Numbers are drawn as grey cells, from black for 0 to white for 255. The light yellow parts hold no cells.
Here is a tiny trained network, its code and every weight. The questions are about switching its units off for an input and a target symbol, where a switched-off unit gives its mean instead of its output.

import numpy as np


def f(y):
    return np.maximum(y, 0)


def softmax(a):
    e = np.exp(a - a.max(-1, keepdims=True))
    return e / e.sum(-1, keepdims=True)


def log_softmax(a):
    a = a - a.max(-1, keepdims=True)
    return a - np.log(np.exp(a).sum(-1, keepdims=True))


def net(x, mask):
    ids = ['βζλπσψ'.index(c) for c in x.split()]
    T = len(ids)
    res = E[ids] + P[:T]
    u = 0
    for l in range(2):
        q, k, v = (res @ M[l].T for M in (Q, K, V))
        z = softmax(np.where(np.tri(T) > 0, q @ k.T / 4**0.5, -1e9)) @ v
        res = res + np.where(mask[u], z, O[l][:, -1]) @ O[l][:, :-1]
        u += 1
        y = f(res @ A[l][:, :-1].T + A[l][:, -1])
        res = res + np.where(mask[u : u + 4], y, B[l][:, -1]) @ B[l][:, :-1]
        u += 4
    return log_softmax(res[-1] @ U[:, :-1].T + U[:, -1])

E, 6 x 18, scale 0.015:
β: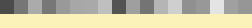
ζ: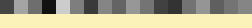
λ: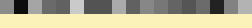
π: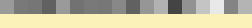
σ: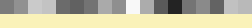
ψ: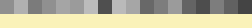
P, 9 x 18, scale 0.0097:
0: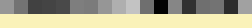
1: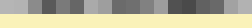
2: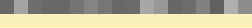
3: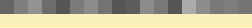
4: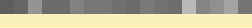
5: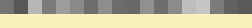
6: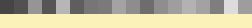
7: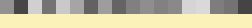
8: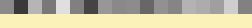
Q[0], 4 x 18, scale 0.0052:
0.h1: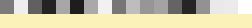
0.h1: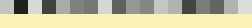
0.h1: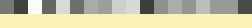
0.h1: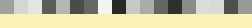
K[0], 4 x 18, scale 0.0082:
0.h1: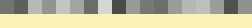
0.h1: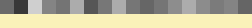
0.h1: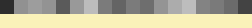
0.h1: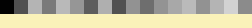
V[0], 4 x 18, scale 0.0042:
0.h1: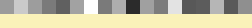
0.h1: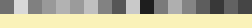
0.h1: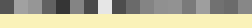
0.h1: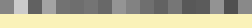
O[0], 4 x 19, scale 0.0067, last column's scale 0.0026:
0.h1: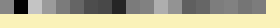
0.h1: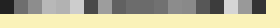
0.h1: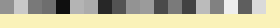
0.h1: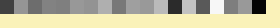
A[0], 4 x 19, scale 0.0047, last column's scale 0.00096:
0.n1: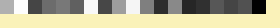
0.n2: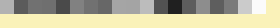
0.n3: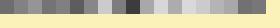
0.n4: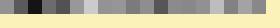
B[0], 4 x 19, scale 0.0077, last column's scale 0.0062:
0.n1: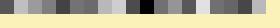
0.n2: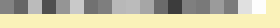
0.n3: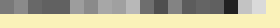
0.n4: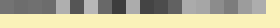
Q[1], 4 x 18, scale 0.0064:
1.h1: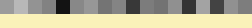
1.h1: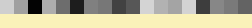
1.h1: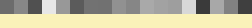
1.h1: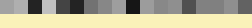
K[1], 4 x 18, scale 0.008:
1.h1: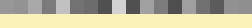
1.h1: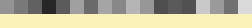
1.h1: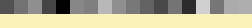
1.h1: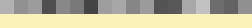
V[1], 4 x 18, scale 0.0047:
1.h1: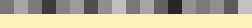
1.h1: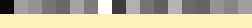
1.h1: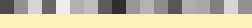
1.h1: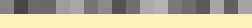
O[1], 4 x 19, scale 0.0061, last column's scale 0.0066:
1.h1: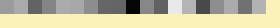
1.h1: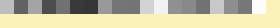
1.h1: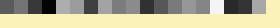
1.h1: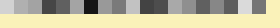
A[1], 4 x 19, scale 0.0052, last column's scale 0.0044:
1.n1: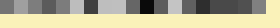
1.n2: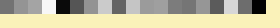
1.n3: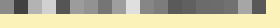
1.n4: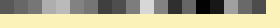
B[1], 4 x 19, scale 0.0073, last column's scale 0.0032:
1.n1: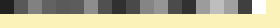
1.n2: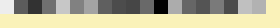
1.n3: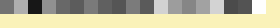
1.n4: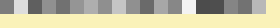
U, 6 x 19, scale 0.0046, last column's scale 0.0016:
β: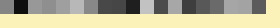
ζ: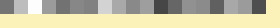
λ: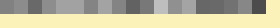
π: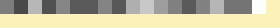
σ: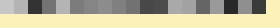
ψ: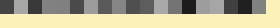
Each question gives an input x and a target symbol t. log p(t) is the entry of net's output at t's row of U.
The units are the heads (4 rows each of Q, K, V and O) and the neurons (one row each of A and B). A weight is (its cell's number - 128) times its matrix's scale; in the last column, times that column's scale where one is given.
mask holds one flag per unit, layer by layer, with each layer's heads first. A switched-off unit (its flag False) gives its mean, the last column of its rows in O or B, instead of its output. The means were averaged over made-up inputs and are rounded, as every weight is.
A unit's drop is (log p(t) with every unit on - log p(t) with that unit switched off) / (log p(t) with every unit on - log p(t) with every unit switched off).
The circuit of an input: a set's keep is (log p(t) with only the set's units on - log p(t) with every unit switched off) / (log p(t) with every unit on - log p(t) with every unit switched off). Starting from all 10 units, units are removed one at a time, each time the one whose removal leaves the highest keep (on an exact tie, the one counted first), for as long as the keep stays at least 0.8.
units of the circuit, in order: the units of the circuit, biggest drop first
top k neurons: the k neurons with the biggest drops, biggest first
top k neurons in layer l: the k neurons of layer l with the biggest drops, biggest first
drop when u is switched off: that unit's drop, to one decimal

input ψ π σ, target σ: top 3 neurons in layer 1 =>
1.n2, 1.n3, 1.n1
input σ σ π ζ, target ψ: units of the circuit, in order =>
1.n1, 0.h1, 0.n1
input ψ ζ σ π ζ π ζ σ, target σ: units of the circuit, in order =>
1.n2, 1.h1, 1.n3
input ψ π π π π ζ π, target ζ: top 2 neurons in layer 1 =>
1.n3, 1.n1
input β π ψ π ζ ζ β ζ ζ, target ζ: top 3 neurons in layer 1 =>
1.n4, 1.n3, 1.n1
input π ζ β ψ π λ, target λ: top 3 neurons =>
1.n4, 0.n1, 1.n3
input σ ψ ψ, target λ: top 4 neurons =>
0.n1, 1.n4, 0.n2, 0.n3
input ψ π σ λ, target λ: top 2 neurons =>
1.n4, 1.n3
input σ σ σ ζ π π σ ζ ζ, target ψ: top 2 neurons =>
1.n1, 0.n2
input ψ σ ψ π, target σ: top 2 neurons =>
0.n3, 1.n1
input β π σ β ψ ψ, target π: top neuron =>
0.n1
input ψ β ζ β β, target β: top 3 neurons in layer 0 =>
0.n3, 0.n1, 0.n2
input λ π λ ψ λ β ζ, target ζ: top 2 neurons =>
1.n4, 0.n1
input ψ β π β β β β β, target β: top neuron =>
0.n3
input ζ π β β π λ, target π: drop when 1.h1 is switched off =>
0.6
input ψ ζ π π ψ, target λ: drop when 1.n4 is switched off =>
0.4
